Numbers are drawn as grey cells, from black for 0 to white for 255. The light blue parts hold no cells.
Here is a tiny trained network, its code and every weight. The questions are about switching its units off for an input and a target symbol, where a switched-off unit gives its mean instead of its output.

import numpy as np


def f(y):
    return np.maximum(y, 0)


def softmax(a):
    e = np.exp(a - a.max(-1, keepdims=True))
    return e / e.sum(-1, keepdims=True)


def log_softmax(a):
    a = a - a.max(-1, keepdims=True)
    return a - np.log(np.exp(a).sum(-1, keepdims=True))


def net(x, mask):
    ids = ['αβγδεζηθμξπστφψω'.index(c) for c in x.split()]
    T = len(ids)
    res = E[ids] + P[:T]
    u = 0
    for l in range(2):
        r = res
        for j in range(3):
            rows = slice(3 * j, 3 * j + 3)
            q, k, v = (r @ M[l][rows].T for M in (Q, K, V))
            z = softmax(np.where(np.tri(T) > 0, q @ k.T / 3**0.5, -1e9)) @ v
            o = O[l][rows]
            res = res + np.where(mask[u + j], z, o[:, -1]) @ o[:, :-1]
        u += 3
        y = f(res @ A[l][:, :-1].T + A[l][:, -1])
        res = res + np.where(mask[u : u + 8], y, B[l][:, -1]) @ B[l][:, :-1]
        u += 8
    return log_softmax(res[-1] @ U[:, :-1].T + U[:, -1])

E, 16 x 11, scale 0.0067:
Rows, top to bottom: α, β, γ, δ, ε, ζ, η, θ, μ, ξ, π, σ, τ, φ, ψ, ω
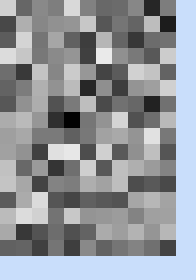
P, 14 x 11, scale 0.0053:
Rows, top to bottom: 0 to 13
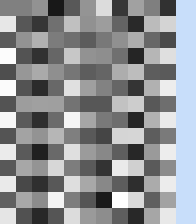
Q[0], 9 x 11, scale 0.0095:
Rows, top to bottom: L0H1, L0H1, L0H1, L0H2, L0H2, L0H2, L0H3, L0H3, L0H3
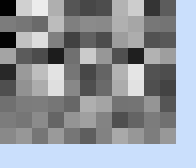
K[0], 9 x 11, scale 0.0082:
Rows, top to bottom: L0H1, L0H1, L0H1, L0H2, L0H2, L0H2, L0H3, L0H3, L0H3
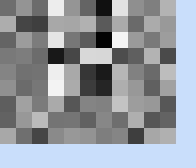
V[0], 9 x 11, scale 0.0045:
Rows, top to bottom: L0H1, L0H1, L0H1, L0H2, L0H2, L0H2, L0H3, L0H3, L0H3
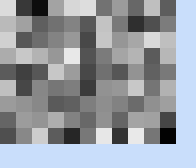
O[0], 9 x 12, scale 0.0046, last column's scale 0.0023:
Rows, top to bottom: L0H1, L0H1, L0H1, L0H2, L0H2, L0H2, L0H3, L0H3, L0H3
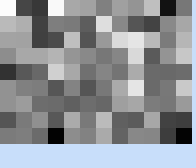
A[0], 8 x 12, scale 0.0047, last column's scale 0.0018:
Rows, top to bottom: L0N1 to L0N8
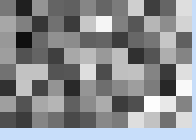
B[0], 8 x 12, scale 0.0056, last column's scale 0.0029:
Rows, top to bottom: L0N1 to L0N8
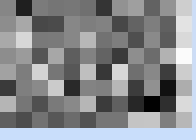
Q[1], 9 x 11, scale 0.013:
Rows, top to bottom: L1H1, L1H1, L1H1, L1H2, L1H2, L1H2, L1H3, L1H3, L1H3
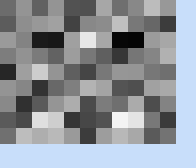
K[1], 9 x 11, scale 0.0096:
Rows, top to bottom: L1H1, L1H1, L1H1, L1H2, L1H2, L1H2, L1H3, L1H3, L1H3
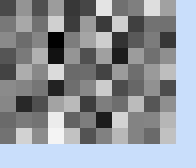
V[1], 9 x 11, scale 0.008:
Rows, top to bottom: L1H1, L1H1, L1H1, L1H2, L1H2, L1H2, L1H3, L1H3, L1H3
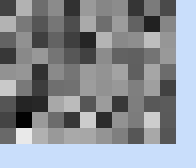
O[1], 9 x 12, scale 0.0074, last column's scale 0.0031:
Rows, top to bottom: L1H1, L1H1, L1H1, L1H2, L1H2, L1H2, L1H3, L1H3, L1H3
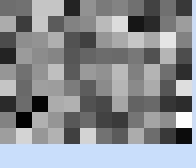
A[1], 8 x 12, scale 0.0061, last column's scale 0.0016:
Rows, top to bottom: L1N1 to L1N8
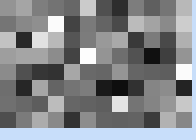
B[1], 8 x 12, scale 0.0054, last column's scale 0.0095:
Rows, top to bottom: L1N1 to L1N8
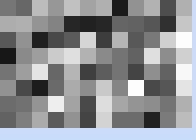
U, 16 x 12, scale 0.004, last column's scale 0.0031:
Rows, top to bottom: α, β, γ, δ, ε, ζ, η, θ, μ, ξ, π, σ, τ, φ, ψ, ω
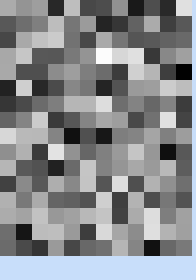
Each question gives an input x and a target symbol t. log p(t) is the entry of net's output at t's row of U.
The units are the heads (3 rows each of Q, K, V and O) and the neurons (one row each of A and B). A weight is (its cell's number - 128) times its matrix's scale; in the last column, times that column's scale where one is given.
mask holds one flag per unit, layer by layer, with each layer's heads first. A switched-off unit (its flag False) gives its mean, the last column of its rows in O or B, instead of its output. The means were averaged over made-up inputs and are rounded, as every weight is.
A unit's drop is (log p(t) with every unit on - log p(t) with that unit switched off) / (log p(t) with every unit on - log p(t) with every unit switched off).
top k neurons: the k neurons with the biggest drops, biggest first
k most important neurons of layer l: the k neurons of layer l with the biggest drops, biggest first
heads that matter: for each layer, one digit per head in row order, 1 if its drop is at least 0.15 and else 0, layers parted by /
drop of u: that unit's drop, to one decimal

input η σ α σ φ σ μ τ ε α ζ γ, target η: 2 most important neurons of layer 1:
(L1N6 L1N4)
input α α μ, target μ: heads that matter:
000 / 101
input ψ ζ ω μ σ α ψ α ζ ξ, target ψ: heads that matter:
000 / 101
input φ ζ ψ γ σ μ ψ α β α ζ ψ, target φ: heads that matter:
000 / 001
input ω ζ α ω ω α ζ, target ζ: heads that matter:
000 / 110
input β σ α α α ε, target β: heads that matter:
011 / 101
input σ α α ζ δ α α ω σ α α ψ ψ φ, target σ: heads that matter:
000 / 110
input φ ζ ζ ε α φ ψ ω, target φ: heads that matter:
000 / 001
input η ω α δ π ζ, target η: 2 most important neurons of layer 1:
(L1N6 L1N4)
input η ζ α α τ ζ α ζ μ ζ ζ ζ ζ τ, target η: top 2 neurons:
(L1N6 L1N4)
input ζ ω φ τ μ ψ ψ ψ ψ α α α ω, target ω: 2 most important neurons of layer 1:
(L1N6 L1N3)
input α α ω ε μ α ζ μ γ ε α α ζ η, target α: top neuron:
(L1N5)
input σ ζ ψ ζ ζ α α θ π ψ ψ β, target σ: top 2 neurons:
(L1N3 L1N4)
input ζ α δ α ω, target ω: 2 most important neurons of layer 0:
(L0N6 L0N1)
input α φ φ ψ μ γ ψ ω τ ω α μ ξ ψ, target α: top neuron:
(L1N5)
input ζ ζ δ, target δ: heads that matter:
000 / 001
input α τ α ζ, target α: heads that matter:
000 / 101
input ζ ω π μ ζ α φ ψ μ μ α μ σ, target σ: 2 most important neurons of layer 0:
(L0N6 L0N5)
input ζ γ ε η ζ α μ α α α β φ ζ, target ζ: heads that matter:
010 / 110
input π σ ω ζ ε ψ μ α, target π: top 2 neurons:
(L1N3 L0N5)
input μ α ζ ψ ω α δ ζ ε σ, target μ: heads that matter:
001 / 111
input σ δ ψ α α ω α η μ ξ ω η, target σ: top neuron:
(L1N3)
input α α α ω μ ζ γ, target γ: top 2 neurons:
(L0N6 L1N8)
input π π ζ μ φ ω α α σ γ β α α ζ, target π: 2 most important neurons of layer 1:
(L1N3 L1N6)
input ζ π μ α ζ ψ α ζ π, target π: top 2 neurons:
(L0N5 L1N3)
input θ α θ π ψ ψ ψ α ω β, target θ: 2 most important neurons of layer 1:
(L1N3 L1N8)
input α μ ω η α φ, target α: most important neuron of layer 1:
(L1N5)
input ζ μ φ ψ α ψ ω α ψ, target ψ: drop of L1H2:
0.0
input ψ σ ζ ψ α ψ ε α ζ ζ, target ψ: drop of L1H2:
0.1
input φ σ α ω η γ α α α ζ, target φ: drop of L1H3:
0.9
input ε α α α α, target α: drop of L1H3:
0.2
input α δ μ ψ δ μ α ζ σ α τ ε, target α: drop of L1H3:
0.3
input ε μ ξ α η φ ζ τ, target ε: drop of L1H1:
0.3
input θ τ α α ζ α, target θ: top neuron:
(L1N3)
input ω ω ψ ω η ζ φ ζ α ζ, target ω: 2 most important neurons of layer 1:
(L1N6 L1N3)
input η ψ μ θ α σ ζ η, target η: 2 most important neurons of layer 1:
(L1N6 L1N4)
